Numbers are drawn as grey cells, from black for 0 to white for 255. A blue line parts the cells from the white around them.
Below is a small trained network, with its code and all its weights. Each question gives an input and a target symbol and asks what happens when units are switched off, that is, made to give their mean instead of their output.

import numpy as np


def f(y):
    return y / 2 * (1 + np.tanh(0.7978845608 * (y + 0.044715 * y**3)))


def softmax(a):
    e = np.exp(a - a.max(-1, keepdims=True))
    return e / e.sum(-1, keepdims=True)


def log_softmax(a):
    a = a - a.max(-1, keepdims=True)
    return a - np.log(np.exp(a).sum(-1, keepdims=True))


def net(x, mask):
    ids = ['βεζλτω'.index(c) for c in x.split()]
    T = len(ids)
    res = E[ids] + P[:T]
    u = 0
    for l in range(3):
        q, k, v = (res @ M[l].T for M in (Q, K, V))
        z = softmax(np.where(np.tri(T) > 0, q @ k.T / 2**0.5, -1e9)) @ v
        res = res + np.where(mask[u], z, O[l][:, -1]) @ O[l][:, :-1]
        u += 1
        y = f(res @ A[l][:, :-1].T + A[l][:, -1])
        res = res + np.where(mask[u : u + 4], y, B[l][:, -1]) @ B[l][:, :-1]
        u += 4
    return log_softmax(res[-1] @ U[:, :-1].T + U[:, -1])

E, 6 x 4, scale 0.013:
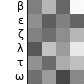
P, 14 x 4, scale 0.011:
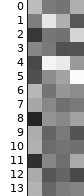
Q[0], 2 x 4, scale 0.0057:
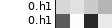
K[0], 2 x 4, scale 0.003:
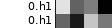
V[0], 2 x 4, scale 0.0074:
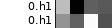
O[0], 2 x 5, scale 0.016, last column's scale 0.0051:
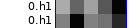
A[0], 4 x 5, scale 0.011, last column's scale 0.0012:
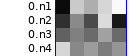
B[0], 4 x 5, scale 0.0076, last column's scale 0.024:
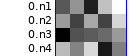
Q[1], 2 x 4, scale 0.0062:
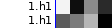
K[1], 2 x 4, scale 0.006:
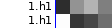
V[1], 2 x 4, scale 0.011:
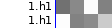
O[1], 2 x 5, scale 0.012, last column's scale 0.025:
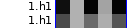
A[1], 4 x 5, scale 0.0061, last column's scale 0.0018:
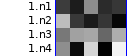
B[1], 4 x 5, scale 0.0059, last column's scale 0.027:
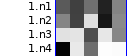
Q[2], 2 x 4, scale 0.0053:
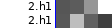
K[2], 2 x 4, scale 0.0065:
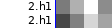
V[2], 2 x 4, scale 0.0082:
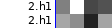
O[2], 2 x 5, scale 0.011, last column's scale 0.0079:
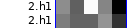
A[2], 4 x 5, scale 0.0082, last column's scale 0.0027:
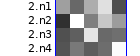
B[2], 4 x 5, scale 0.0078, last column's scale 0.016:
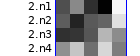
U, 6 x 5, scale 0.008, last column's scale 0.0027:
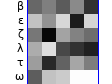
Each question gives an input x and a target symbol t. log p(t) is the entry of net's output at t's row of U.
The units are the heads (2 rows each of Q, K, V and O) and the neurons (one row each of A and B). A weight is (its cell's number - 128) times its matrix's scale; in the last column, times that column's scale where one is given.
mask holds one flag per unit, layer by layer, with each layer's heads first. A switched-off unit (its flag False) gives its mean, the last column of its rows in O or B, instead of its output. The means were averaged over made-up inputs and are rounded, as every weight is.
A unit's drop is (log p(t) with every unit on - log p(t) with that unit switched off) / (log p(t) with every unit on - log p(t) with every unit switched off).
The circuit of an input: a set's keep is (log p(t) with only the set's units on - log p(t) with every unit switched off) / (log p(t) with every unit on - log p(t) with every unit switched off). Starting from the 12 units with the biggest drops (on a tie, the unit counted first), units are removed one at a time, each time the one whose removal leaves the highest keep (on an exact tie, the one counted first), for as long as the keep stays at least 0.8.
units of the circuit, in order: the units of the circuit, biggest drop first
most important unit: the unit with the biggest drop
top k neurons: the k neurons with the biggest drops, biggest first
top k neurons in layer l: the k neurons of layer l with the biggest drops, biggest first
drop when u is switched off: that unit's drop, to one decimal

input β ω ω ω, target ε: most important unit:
0.h1
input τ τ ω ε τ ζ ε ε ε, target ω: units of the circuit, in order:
(2.n1, 1.h1)
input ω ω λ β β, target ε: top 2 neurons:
(1.n4, 0.n1)
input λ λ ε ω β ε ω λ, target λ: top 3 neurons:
(2.n1, 0.n1, 2.n3)
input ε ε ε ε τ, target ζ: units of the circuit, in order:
(2.n2, 1.h1)
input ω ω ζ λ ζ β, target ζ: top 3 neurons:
(0.n3, 0.n2, 1.n3)
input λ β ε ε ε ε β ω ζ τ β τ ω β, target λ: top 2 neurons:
(2.n1, 2.n3)
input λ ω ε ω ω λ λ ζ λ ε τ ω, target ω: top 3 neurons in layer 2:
(2.n1, 2.n4, 2.n2)
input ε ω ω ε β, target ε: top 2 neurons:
(1.n4, 2.n2)
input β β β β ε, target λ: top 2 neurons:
(2.n1, 0.n1)
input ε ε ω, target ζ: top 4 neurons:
(0.n1, 0.n4, 0.n3, 0.n2)
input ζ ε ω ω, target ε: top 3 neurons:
(1.n4, 2.n2, 0.n3)
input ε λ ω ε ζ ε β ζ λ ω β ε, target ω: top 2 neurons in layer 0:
(0.n1, 0.n2)
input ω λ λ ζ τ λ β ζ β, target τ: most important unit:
0.n1
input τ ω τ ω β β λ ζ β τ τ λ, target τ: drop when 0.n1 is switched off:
0.2
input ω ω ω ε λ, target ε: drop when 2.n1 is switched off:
0.1
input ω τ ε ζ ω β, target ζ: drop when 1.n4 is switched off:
-0.2
